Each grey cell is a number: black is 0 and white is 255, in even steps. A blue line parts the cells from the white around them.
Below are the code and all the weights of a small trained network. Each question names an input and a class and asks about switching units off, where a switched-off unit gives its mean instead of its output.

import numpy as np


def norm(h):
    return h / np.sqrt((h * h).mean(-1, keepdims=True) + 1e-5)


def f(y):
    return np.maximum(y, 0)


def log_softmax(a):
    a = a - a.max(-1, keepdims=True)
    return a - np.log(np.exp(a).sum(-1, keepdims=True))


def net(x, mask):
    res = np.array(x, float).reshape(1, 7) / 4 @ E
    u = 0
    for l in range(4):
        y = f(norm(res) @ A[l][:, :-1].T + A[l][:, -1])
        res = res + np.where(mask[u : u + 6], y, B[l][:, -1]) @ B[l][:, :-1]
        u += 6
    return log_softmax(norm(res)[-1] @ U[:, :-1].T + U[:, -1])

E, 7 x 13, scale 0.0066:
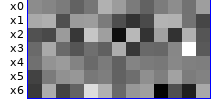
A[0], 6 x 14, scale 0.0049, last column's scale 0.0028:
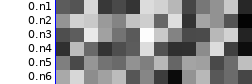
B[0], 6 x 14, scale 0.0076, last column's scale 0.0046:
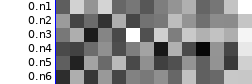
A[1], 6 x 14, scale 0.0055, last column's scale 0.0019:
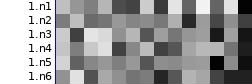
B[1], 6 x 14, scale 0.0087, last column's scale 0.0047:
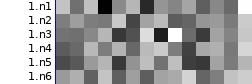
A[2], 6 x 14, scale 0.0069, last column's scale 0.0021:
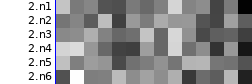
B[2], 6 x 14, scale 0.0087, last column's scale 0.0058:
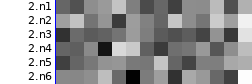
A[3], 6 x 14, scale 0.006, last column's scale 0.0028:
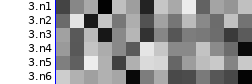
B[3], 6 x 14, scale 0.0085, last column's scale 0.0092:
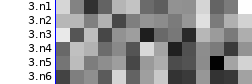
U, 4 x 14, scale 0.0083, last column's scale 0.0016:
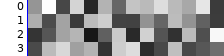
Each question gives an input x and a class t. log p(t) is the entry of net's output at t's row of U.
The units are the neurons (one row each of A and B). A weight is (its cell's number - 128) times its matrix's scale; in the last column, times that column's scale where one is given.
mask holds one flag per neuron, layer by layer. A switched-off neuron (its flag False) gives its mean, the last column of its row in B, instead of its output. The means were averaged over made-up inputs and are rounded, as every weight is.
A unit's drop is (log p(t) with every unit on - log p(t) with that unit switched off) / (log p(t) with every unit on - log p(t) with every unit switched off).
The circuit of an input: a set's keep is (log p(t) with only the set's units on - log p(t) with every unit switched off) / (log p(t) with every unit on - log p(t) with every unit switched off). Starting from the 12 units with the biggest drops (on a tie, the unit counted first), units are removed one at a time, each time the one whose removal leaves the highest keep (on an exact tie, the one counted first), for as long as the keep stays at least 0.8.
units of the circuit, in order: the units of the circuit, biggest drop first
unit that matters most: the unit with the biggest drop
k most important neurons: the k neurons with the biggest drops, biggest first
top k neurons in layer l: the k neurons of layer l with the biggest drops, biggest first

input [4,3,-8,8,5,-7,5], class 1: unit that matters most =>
2.n4
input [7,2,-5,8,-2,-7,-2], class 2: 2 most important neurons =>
[0.n4; 3.n1]
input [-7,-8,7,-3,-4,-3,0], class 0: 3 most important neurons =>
[0.n1; 1.n1; 0.n3]
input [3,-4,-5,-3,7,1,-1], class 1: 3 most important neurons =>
[1.n1; 0.n2; 2.n4]
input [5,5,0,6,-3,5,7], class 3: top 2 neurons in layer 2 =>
[2.n6; 2.n2]
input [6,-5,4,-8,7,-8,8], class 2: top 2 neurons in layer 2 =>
[2.n2; 2.n3]
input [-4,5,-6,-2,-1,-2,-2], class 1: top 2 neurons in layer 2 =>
[2.n4; 2.n1]
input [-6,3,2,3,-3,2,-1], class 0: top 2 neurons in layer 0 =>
[0.n6; 0.n5]
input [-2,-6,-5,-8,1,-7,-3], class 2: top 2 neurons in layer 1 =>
[1.n3; 1.n5]
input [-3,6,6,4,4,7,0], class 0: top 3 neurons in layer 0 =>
[0.n6; 0.n5; 0.n2]
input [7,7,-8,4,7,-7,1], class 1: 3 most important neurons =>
[1.n1; 2.n4; 0.n3]
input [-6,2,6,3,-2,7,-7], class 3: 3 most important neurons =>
[1.n1; 1.n4; 2.n4]
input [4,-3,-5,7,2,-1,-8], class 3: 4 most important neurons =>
[1.n4; 3.n5; 1.n3; 2.n2]
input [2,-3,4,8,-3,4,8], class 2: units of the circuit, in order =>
[0.n4]
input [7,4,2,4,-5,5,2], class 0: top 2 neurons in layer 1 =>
[1.n3; 1.n6]
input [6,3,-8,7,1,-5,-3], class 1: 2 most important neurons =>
[1.n1; 2.n4]
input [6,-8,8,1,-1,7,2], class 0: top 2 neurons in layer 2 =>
[2.n4; 2.n3]
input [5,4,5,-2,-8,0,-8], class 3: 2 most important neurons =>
[1.n1; 1.n4]
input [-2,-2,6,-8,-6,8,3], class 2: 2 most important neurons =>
[1.n3; 1.n1]
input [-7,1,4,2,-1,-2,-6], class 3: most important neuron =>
[1.n1]
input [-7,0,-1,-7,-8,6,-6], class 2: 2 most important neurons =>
[1.n3; 2.n3]
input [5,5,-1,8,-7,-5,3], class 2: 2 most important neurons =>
[0.n4; 0.n3]
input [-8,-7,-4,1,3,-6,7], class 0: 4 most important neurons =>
[0.n3; 0.n1; 1.n4; 2.n2]
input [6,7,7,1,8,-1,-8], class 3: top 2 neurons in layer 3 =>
[3.n5; 3.n2]
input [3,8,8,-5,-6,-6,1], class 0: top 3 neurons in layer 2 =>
[2.n4; 2.n3; 2.n1]
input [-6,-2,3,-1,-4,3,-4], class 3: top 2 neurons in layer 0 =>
[0.n2; 0.n4]
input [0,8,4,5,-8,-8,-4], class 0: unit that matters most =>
1.n6
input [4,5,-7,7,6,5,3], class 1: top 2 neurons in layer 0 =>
[0.n2; 0.n3]
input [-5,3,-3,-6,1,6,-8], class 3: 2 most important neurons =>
[1.n4; 3.n5]
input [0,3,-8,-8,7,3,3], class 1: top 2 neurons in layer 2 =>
[2.n4; 2.n1]
